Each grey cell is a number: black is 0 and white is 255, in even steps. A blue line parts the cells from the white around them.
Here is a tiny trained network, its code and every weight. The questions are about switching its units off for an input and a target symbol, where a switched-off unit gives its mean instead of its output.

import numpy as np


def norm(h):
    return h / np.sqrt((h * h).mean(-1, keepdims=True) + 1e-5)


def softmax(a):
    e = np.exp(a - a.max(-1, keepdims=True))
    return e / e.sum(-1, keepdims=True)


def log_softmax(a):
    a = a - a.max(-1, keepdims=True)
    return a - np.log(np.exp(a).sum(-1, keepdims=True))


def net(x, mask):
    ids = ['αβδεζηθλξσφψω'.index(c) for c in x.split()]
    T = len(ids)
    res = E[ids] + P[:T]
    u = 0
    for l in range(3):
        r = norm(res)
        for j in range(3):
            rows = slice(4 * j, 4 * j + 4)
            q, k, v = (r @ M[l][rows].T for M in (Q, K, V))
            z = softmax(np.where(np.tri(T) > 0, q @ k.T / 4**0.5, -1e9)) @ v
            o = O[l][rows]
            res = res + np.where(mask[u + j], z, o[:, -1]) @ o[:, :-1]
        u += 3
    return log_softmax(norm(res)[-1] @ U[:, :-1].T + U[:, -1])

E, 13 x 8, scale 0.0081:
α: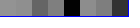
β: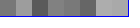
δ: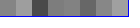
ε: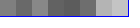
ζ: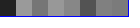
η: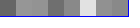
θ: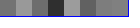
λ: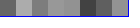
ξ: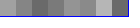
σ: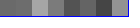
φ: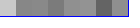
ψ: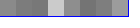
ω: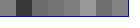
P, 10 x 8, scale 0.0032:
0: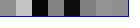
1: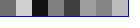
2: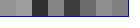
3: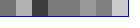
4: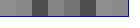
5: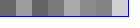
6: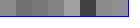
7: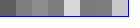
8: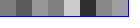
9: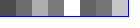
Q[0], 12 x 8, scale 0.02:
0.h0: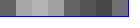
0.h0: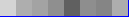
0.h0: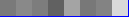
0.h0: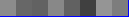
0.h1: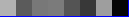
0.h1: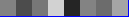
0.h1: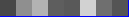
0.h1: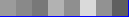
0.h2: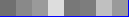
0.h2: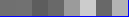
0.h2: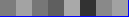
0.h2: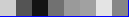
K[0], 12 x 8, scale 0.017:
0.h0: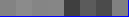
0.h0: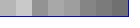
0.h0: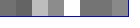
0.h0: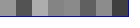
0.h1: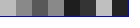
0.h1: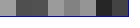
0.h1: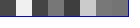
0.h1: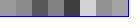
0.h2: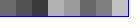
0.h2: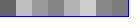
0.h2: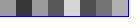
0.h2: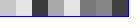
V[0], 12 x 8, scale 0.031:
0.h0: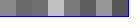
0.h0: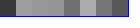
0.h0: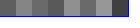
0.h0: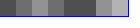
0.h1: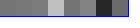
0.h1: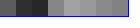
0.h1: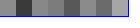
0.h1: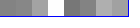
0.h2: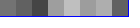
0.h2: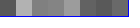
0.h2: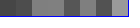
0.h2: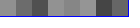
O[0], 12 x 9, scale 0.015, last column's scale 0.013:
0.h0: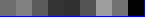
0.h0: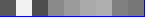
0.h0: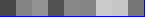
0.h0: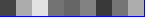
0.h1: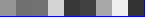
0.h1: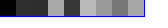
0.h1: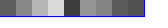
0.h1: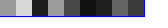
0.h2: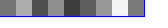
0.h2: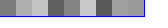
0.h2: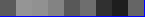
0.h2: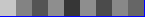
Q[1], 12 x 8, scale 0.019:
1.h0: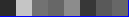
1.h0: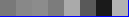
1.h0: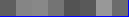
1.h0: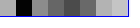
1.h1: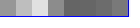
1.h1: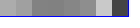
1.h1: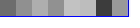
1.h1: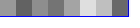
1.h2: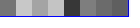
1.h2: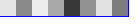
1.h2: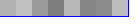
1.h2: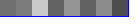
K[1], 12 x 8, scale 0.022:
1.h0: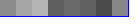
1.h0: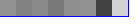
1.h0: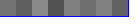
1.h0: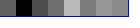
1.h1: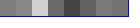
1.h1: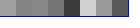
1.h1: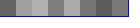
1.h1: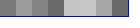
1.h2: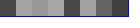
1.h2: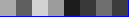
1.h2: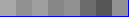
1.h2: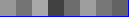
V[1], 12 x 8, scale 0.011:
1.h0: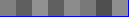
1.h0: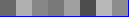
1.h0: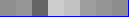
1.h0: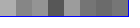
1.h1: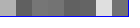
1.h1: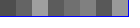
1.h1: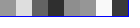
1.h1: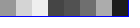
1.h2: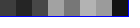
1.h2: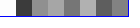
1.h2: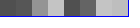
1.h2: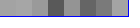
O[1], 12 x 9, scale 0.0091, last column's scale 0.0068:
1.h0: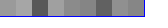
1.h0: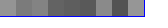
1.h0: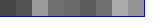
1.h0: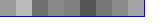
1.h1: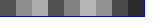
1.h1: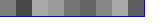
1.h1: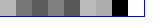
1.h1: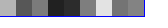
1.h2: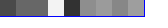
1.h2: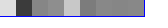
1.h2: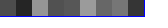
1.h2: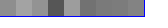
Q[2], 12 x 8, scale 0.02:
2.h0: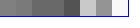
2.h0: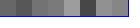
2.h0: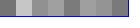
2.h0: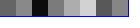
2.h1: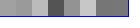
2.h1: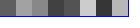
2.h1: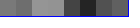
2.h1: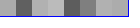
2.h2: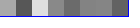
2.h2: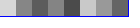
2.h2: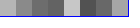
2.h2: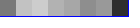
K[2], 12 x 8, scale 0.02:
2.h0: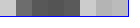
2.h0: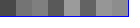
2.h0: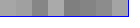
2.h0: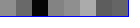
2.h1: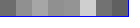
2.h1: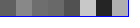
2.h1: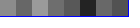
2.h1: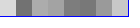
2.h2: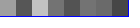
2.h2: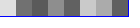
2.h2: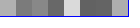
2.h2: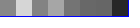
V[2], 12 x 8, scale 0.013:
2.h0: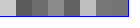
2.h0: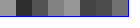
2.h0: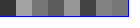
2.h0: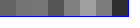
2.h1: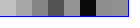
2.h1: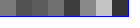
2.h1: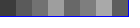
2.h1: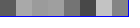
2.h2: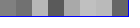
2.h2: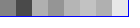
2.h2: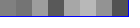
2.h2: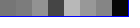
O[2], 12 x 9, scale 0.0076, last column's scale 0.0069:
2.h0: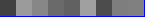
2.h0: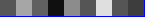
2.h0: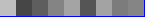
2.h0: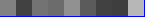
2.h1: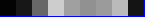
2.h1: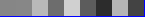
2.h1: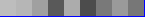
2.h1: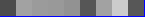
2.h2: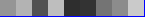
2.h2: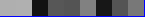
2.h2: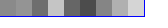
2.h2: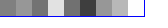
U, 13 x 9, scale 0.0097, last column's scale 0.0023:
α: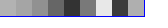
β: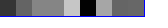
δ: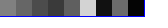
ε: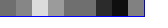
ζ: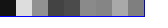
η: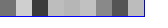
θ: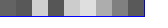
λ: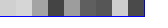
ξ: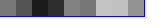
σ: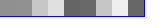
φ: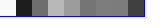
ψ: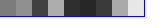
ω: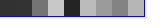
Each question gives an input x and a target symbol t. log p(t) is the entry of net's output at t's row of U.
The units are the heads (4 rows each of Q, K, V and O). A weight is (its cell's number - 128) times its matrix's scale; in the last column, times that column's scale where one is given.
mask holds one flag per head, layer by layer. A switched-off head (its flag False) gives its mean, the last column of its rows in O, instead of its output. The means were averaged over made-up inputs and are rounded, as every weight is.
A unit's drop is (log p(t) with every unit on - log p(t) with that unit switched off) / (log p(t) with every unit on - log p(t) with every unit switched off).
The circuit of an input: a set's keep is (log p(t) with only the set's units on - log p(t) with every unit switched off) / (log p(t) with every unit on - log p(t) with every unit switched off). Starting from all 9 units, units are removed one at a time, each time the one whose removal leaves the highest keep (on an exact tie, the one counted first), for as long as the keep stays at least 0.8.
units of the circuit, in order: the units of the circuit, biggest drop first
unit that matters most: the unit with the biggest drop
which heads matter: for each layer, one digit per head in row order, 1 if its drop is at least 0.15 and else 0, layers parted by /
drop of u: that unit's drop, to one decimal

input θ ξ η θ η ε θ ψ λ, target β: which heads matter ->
001 / 000 / 000
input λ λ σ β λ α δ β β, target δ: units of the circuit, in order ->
(0.h1)
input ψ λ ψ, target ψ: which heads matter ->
010 / 000 / 000
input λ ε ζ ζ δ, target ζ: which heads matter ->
100 / 000 / 000
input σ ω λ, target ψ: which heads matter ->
011 / 000 / 000
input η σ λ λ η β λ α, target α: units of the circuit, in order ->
(0.h0, 0.h1, 0.h2)
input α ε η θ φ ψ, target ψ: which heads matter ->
000 / 000 / 000
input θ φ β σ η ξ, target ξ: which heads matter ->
001 / 000 / 000
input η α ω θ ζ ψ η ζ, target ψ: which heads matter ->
001 / 000 / 000
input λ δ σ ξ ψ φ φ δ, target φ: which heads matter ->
100 / 000 / 000
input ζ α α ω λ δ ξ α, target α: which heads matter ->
101 / 010 / 000
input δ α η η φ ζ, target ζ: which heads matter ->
000 / 000 / 000
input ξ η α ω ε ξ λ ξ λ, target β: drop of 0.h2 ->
0.9
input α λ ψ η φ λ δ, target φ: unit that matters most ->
0.h0
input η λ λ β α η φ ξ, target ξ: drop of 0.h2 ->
0.2
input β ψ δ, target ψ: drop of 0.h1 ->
0.7
